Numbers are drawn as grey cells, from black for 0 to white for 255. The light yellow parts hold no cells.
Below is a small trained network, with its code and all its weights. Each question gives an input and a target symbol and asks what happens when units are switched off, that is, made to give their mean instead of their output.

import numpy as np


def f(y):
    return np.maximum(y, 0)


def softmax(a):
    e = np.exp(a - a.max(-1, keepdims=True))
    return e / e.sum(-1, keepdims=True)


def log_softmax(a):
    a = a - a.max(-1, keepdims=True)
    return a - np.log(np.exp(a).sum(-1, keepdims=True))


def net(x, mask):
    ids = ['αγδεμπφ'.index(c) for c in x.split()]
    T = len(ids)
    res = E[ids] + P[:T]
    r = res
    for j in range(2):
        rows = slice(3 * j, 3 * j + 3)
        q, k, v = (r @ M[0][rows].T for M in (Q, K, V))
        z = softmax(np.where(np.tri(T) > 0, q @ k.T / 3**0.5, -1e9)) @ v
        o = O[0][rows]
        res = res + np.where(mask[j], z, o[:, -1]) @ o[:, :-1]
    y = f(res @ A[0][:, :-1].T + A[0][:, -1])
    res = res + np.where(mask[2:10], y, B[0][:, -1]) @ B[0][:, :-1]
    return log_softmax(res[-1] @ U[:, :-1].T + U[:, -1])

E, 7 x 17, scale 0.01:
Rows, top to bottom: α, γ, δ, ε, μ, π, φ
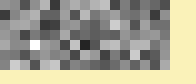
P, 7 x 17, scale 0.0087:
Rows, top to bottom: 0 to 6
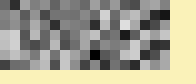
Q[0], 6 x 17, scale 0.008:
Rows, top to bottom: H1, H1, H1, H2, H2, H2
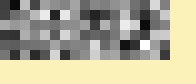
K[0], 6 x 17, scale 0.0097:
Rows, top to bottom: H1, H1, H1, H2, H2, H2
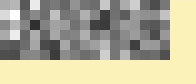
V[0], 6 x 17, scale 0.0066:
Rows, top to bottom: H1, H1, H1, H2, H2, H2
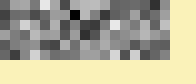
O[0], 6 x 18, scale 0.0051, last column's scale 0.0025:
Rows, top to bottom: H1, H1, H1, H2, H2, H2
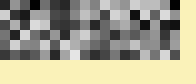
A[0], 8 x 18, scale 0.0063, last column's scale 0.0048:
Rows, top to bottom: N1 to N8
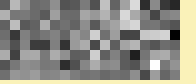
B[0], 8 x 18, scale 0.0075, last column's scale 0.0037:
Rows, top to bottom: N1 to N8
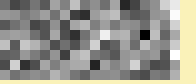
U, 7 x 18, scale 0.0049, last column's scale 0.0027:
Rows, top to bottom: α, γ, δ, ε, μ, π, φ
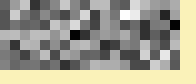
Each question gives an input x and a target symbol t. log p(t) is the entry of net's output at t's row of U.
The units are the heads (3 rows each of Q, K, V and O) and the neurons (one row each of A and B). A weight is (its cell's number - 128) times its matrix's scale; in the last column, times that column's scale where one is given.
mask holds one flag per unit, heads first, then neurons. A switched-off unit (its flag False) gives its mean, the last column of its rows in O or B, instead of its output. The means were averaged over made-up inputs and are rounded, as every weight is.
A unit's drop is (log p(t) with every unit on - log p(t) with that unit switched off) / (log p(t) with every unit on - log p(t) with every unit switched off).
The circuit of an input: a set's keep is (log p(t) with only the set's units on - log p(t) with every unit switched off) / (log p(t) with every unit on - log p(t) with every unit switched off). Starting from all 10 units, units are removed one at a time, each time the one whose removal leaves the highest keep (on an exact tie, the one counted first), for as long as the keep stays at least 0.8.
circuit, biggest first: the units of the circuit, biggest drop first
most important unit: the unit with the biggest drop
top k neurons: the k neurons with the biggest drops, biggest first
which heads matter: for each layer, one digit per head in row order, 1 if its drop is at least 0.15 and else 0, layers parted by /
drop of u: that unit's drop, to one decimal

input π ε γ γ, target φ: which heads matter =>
10
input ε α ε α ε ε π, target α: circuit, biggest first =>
H1
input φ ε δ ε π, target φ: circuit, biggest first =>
H1; N1; H2; N2
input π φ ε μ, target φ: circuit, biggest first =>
N4; H1
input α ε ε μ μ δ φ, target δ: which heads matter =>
10
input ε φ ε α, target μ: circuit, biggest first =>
H1; N6
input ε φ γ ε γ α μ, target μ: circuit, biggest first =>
N6; H1; H2
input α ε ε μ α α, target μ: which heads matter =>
01
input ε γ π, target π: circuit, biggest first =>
H2; H1
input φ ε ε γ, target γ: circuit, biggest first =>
H1; N7
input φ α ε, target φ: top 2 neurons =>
N1; N3
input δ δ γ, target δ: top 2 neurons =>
N1; N3
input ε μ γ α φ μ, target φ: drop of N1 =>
0.2
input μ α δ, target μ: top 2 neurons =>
N5; N2
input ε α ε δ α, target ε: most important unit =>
H1
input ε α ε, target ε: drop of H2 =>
0.2
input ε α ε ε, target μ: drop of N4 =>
0.0
